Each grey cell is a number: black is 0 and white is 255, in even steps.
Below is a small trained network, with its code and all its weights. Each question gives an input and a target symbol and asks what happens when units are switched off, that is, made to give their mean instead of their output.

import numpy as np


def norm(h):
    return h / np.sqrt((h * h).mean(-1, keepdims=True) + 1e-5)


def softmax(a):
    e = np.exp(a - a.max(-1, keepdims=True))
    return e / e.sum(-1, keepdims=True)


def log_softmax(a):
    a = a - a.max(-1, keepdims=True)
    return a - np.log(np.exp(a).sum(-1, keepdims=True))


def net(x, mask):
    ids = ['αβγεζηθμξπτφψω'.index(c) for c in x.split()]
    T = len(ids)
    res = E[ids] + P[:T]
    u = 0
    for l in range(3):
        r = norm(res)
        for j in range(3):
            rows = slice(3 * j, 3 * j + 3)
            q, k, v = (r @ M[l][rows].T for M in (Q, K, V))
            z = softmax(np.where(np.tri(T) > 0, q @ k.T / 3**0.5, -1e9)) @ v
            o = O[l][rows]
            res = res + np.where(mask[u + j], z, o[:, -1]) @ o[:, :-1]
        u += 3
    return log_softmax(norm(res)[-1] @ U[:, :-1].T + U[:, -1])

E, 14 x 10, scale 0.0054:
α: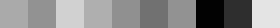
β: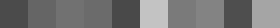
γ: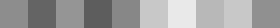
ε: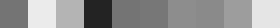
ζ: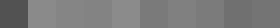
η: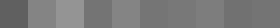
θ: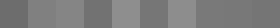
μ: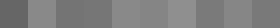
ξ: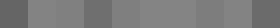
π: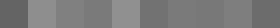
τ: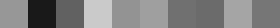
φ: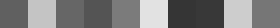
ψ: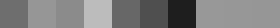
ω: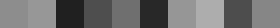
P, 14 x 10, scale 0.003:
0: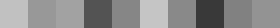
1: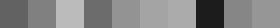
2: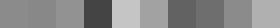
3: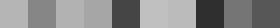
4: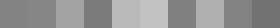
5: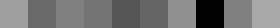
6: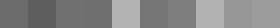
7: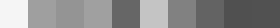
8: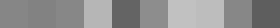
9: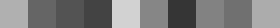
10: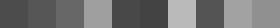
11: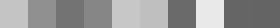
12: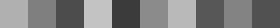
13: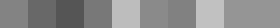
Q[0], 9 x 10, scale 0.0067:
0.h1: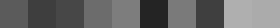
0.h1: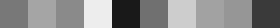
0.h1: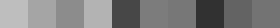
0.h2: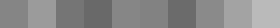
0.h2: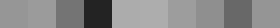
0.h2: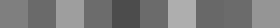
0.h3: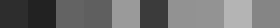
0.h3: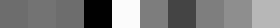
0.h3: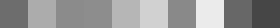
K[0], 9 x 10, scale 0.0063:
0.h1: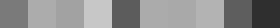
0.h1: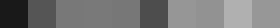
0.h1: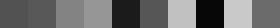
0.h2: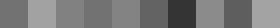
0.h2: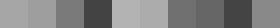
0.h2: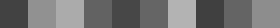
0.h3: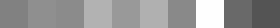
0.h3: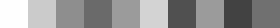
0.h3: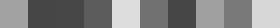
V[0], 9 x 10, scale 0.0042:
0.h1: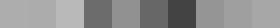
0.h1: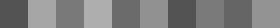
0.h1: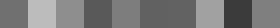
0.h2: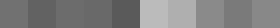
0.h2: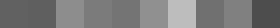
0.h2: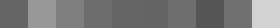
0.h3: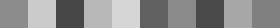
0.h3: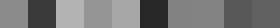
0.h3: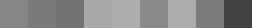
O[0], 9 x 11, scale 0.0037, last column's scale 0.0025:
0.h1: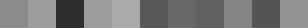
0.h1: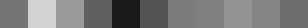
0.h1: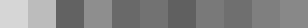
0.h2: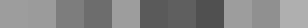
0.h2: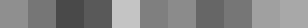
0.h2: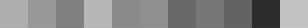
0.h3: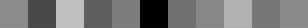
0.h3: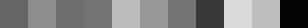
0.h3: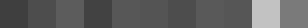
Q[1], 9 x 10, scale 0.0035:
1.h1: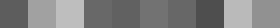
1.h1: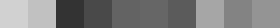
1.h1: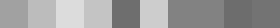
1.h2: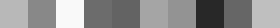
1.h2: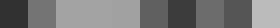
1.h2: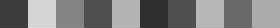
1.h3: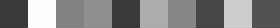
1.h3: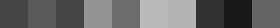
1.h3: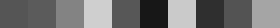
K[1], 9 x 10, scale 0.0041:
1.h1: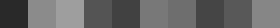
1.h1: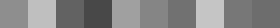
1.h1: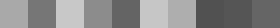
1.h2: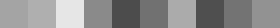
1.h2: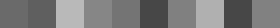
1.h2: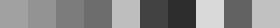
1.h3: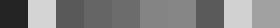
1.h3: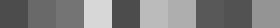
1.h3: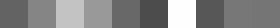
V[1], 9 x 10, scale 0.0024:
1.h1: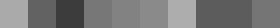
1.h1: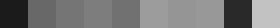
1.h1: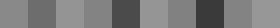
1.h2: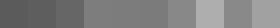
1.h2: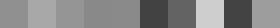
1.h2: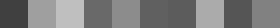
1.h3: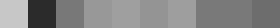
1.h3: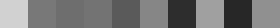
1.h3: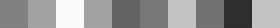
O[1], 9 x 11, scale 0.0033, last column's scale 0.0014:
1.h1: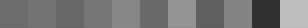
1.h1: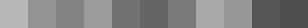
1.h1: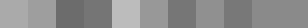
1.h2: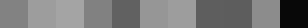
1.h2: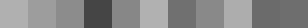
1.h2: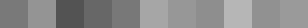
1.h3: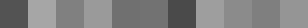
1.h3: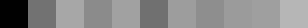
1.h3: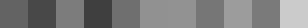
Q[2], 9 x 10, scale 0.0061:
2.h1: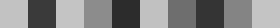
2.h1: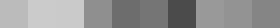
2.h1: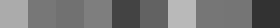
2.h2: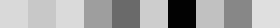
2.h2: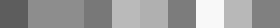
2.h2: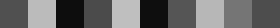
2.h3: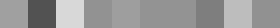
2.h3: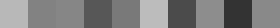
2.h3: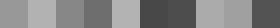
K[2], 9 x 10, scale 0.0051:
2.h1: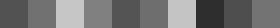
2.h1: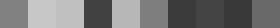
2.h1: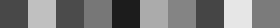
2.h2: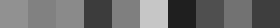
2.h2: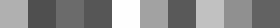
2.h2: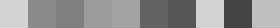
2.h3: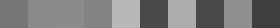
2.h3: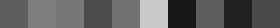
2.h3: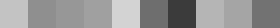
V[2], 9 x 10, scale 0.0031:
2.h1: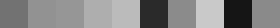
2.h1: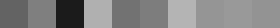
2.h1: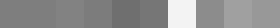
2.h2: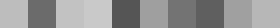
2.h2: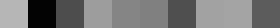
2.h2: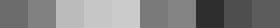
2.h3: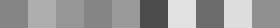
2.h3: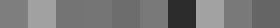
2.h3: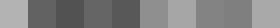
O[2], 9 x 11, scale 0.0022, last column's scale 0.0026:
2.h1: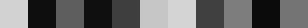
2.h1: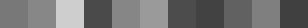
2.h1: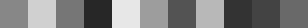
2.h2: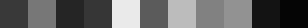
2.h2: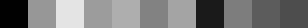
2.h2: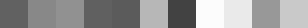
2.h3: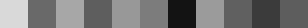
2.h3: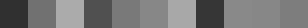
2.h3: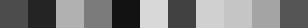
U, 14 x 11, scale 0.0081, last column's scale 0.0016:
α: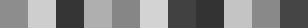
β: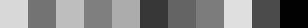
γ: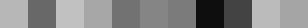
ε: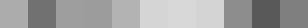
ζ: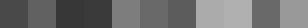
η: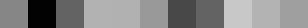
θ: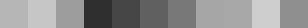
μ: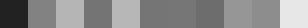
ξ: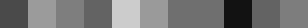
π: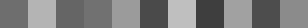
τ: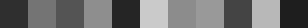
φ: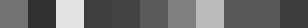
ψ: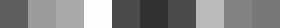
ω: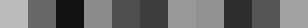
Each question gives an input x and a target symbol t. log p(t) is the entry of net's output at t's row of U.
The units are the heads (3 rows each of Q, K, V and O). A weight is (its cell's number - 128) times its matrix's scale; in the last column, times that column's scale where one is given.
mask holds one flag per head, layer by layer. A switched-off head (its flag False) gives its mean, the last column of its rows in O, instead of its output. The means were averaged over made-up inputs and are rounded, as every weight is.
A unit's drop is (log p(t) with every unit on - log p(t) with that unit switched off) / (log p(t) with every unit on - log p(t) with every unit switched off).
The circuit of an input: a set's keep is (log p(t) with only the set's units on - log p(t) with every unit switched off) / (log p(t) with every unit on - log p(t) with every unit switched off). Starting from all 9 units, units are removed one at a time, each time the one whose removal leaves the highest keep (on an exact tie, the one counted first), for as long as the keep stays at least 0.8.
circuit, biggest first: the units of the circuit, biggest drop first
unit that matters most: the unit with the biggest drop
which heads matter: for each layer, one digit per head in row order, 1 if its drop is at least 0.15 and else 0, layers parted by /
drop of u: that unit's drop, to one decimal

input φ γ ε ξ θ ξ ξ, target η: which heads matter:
101 / 000 / 010
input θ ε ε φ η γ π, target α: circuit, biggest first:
0.h3, 0.h1
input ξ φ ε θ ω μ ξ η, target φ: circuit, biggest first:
0.h1, 0.h3
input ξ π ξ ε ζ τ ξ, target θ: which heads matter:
100 / 000 / 000
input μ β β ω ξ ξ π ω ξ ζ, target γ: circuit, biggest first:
2.h2, 2.h1
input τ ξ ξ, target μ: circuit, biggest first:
2.h2
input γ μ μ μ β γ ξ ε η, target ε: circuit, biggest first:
0.h3, 0.h1
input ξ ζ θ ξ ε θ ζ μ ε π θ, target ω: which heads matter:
010 / 001 / 010
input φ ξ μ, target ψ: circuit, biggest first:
0.h3, 2.h1
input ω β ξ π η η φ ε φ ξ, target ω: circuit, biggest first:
0.h1, 0.h3
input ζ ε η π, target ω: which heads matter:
000 / 000 / 010
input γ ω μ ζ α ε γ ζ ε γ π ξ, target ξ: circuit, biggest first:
2.h2, 2.h1, 0.h3
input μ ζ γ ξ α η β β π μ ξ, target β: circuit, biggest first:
0.h3, 2.h3
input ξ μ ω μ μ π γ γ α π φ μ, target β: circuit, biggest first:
0.h3, 2.h1, 2.h2
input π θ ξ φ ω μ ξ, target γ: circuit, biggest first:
2.h2
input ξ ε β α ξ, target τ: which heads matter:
001 / 000 / 000
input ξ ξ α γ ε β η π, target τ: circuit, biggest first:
0.h3, 2.h3
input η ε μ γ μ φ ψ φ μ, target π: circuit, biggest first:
0.h1, 2.h2, 0.h3
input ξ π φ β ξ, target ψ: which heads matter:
000 / 000 / 100
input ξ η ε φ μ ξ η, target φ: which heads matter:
001 / 000 / 110
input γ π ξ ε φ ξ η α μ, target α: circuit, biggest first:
0.h3
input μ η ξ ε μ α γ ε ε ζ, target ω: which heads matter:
100 / 000 / 010
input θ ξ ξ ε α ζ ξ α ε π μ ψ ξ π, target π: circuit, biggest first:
0.h1, 2.h2, 2.h3
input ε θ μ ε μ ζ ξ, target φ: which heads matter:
000 / 000 / 110
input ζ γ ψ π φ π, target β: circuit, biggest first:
0.h3, 2.h3
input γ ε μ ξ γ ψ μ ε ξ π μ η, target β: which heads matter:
101 / 000 / 100
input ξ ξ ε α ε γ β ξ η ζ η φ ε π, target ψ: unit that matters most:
2.h1
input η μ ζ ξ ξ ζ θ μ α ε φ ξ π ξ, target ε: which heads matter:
001 / 000 / 100
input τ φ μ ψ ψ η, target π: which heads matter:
000 / 000 / 011
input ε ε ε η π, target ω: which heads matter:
101 / 000 / 010
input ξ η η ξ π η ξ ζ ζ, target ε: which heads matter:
101 / 000 / 100
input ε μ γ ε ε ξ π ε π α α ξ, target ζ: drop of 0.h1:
0.1
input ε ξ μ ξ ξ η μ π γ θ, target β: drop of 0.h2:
0.0
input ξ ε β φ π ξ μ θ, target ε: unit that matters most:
0.h1
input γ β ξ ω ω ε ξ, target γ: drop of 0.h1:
0.2
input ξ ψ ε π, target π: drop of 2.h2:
0.2
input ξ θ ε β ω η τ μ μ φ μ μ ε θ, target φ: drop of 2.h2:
0.1
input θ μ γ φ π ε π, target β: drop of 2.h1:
0.2
